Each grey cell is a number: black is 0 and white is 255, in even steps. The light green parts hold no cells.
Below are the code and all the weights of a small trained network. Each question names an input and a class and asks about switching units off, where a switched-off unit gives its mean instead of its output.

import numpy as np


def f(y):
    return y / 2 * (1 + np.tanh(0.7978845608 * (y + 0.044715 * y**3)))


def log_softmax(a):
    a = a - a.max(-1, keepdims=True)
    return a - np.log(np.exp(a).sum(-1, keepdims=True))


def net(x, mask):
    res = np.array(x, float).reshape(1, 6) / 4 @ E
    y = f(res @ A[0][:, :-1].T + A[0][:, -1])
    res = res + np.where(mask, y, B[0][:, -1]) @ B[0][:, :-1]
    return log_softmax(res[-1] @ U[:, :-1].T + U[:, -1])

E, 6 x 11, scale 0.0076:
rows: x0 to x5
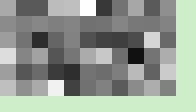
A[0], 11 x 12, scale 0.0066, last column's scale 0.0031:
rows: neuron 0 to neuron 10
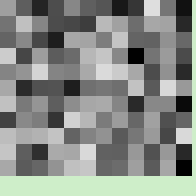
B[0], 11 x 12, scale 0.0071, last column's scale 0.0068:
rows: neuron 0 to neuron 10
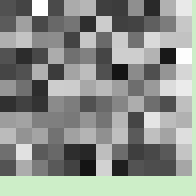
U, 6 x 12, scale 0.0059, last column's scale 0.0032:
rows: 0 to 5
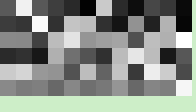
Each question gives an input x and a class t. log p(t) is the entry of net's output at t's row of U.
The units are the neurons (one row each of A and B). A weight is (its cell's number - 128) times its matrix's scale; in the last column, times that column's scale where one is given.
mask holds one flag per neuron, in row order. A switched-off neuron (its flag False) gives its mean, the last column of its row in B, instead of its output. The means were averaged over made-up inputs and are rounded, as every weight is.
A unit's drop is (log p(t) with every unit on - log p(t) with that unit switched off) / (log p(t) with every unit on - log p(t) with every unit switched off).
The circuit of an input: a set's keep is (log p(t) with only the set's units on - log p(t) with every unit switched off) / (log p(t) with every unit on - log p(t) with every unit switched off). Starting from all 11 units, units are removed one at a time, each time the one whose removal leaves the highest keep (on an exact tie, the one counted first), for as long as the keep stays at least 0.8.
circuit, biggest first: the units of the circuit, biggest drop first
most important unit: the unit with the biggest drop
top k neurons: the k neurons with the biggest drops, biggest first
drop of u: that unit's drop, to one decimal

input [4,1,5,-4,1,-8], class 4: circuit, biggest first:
[neuron 2; neuron 7]
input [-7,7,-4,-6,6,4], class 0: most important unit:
neuron 1
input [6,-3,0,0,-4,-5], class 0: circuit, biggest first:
[neuron 10; neuron 9]
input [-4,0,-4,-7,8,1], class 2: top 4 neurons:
[neuron 5; neuron 3; neuron 6; neuron 0]
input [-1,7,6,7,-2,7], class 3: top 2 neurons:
[neuron 3; neuron 6]
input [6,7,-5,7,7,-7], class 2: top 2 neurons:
[neuron 5; neuron 2]
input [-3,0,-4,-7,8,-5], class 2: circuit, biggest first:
[neuron 5; neuron 3]
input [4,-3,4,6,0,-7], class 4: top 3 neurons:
[neuron 2; neuron 7; neuron 4]
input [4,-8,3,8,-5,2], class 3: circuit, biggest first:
[neuron 3; neuron 6]
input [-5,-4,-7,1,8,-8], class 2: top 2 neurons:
[neuron 5; neuron 2]
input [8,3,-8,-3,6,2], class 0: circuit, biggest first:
[neuron 9; neuron 10]
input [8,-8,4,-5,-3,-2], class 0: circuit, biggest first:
[neuron 9; neuron 10]
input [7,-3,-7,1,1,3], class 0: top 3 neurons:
[neuron 9; neuron 10; neuron 0]
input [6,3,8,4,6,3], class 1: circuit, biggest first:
[neuron 0]
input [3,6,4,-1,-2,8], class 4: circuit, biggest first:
[neuron 8; neuron 6]
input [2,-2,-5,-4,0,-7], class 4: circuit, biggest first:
[neuron 2; neuron 7]
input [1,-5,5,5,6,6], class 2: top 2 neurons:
[neuron 5; neuron 4]
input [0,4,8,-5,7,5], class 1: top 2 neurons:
[neuron 0; neuron 3]
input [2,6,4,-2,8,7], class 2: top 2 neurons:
[neuron 5; neuron 2]
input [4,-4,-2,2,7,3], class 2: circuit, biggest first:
[neuron 5]
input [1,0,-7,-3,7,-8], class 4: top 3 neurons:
[neuron 2; neuron 0; neuron 5]
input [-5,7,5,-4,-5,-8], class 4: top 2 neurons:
[neuron 7; neuron 2]
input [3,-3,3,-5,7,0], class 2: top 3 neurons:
[neuron 5; neuron 3; neuron 6]
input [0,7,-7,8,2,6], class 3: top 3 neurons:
[neuron 3; neuron 0; neuron 6]
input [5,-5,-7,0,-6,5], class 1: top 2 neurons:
[neuron 4; neuron 5]
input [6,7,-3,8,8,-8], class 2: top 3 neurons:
[neuron 5; neuron 2; neuron 3]
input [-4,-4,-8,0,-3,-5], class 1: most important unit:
neuron 4
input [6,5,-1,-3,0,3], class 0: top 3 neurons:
[neuron 9; neuron 10; neuron 3]
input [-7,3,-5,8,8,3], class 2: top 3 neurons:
[neuron 5; neuron 3; neuron 9]
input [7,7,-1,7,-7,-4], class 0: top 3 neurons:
[neuron 9; neuron 10; neuron 5]
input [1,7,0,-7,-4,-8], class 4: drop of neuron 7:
0.3
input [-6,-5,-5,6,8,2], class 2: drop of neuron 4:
-0.1
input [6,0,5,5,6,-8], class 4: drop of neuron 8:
-0.1
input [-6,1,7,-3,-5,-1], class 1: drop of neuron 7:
0.0
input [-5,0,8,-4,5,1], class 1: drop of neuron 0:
0.9
